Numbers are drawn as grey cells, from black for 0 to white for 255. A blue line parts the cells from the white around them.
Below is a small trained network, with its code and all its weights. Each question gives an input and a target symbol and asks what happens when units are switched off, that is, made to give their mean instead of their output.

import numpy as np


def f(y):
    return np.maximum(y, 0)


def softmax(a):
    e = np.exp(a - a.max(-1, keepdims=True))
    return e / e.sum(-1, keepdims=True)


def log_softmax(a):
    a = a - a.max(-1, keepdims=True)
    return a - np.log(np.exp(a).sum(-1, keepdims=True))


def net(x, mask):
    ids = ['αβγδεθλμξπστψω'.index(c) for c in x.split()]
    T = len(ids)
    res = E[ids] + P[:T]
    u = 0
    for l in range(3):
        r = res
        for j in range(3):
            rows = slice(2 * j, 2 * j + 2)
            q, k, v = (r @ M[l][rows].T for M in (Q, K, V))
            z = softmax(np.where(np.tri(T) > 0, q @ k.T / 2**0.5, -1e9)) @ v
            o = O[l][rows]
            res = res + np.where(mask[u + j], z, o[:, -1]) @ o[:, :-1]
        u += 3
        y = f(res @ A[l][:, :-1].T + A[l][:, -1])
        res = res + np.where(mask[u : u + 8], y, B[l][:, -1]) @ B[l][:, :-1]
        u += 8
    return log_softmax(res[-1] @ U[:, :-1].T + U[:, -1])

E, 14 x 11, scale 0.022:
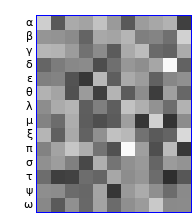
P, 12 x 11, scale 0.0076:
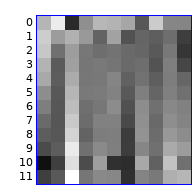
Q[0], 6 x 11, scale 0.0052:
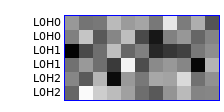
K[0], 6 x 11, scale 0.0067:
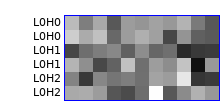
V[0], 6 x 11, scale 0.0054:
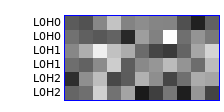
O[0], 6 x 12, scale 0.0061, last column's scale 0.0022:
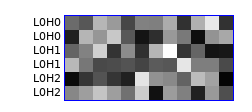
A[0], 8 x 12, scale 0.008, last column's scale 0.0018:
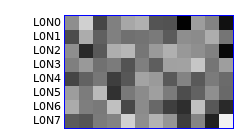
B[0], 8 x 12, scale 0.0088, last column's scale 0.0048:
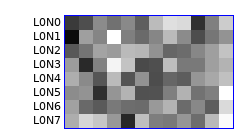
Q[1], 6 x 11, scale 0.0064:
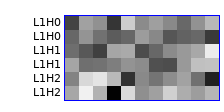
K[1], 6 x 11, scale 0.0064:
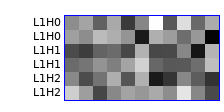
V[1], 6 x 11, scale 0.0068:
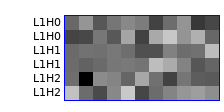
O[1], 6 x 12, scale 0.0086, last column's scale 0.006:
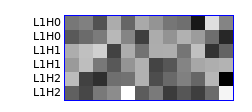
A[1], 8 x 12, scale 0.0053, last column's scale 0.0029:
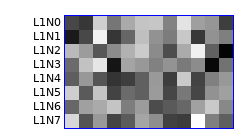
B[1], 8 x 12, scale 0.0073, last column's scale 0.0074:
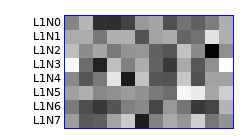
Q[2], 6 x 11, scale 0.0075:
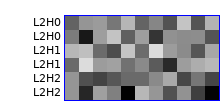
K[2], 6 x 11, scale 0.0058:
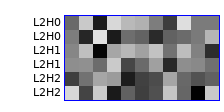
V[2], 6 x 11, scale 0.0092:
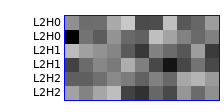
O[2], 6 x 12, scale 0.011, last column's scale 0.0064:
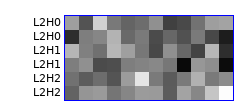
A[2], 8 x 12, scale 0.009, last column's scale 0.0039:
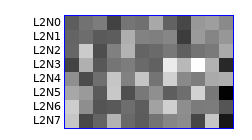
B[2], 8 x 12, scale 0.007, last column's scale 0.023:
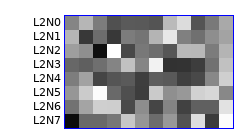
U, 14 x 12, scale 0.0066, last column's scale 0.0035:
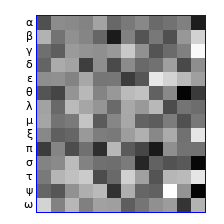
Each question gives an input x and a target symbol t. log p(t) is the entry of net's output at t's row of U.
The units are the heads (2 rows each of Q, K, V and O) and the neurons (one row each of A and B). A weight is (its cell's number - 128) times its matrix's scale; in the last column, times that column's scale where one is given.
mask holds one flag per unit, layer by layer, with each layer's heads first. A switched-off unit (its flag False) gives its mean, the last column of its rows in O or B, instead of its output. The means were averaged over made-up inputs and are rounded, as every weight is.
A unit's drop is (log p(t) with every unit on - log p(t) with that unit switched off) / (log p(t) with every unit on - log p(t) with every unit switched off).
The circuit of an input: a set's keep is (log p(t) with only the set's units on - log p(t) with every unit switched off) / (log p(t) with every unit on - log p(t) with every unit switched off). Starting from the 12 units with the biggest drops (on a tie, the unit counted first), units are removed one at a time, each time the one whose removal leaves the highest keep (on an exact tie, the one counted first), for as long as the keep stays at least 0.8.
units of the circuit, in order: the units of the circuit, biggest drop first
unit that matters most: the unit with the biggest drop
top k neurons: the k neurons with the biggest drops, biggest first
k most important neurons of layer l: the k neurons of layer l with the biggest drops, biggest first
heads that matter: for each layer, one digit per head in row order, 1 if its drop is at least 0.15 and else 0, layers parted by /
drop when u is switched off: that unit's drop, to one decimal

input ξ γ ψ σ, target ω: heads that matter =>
001 / 100 / 000
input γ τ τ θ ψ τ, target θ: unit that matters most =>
L0N0
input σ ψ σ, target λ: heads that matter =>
010 / 000 / 010
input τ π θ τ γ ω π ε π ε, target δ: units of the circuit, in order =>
L0H1; L2H1; L2N0; L1H2
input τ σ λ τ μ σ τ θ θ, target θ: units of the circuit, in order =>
L0N0; L0N6
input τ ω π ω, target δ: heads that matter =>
011 / 000 / 010
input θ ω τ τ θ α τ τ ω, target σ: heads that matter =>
000 / 100 / 100
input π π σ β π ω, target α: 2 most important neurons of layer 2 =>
L2N7; L2N4
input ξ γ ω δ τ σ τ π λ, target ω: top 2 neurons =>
L1N3; L0N7
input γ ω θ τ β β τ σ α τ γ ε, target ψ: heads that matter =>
001 / 001 / 110
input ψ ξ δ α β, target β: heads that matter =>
001 / 001 / 110
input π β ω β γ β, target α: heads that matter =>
000 / 101 / 110
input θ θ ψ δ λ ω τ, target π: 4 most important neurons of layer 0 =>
L0N5; L0N4; L0N6; L0N2
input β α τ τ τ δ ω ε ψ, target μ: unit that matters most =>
L2H0
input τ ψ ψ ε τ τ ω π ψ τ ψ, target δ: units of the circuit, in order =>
L2H1; L0H1; L2N0; L1H2
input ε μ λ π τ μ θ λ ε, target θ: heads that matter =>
010 / 000 / 110
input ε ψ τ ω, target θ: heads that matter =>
010 / 100 / 110
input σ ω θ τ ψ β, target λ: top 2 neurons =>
L0N7; L0N0
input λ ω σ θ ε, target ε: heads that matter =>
000 / 001 / 000
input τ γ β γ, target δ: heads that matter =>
011 / 100 / 010
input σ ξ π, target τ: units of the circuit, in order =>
L0N7
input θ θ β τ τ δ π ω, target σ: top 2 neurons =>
L0N0; L0N3
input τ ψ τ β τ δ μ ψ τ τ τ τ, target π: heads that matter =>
110 / 001 / 000
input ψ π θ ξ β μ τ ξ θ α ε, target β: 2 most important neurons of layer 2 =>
L2N7; L2N0
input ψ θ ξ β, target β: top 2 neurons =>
L2N7; L2N0
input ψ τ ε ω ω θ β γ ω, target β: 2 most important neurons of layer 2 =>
L2N7; L2N0
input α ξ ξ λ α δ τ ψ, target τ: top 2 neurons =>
L0N7; L2N6
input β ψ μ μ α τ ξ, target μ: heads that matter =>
111 / 111 / 100
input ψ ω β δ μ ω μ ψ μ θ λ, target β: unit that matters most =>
L1H2
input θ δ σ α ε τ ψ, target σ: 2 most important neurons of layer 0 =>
L0N0; L0N3
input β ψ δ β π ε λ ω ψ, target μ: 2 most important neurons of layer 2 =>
L2N3; L2N2
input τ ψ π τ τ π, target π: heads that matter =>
011 / 011 / 000
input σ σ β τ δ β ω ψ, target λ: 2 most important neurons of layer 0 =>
L0N7; L0N0
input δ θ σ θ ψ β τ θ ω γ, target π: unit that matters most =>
L2H0
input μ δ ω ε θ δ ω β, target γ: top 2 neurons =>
L2N3; L1N4
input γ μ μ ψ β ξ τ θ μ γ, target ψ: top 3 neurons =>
L2N7; L1N3; L0N7
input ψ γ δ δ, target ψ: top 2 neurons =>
L0N3; L2N6
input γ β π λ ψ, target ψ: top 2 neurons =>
L2N7; L1N3
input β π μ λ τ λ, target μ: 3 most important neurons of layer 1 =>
L1N3; L1N2; L1N0
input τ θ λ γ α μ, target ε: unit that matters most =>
L1H2
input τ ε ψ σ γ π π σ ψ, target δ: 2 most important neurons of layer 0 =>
L0N1; L0N7
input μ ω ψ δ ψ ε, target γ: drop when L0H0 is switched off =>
0.2
